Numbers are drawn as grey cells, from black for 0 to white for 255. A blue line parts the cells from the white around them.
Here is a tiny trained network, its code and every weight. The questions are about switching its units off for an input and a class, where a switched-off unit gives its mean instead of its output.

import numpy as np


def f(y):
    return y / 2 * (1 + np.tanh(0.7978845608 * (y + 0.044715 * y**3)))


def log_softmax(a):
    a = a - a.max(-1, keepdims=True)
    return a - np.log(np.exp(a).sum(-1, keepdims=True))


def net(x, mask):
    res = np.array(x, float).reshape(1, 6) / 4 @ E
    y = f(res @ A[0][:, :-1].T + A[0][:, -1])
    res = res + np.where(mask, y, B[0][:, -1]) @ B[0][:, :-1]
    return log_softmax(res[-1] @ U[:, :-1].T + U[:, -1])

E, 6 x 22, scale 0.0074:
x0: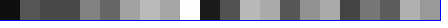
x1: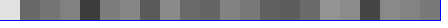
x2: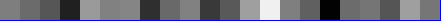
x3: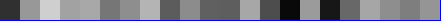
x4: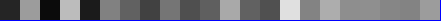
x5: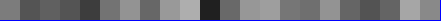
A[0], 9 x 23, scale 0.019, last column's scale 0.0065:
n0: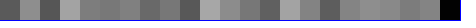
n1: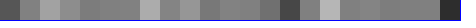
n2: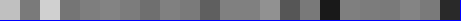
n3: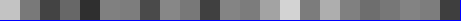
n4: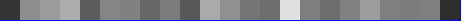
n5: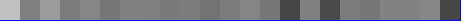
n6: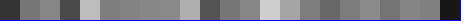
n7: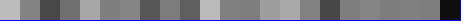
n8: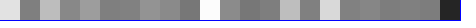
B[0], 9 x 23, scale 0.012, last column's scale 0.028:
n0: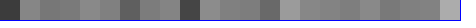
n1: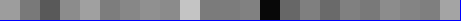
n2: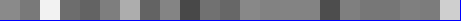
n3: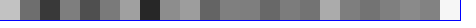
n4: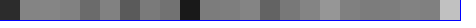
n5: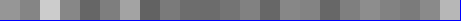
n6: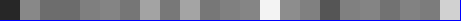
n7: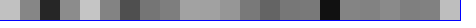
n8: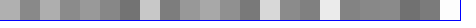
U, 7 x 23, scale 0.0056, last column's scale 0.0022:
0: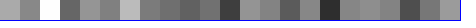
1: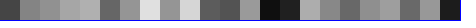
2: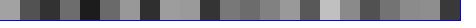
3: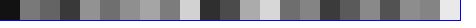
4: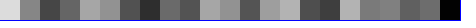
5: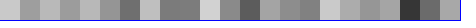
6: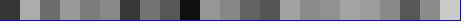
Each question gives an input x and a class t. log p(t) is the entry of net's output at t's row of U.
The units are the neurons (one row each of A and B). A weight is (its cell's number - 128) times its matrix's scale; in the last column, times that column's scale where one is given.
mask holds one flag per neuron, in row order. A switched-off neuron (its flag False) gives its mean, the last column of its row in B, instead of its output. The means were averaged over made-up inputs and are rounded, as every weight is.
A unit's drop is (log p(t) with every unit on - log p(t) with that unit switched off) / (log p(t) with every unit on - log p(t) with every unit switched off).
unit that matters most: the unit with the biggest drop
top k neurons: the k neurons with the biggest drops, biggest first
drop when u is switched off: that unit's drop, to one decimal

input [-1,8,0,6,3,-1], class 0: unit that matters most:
n3
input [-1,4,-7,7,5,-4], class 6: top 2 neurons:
[n4 n0]
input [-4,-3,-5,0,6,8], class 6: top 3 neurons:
[n4 n0 n1]
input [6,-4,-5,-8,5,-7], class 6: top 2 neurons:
[n4 n0]
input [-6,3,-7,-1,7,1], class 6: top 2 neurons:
[n4 n0]
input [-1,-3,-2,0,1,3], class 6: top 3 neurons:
[n3 n8 n6]
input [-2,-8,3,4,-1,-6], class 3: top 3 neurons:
[n6 n8 n5]
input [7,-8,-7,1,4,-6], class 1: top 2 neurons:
[n1 n2]
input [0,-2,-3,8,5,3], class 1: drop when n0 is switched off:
-0.1
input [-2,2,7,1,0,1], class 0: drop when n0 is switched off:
0.0
